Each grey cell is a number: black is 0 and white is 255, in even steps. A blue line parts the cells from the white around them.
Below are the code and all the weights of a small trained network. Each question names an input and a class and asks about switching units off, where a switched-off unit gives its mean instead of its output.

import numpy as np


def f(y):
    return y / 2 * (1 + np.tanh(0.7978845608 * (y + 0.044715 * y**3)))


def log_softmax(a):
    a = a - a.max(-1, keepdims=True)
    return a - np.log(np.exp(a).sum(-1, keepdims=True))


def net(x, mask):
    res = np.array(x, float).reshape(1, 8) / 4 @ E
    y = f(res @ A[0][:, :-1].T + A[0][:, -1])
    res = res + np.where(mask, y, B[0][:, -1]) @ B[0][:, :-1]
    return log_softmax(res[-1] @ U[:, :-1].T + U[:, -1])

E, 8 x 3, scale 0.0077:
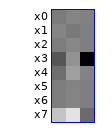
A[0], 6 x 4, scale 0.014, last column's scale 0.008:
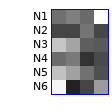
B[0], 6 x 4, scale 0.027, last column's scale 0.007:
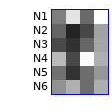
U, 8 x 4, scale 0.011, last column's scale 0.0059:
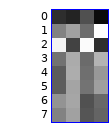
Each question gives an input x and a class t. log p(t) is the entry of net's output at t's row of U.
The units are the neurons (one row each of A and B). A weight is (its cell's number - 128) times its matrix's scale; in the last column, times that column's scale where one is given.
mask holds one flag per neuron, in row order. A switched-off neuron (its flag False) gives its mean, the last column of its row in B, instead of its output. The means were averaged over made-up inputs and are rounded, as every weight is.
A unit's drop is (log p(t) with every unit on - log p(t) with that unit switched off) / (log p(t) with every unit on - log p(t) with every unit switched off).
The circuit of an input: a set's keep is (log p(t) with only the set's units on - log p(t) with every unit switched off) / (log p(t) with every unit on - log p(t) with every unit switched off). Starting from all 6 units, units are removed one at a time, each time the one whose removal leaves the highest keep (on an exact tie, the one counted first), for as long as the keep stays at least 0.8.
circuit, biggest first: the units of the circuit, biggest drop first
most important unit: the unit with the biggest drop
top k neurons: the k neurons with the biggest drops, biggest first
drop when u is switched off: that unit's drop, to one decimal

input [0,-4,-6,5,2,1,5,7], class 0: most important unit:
N3
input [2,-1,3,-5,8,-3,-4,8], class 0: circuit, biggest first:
[N3, N5]
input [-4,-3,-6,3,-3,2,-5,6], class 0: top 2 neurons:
[N3, N5]
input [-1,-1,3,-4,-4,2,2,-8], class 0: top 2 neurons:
[N2, N1]
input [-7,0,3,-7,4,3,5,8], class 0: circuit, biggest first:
[N3, N5]
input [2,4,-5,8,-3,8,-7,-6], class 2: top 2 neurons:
[N4, N3]
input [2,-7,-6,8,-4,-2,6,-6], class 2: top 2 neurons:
[N4, N3]
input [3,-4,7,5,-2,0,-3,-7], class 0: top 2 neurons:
[N2, N6]
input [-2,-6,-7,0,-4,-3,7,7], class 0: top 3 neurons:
[N3, N5, N1]
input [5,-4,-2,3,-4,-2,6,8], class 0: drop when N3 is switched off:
0.7
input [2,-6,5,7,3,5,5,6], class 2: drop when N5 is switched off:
0.0
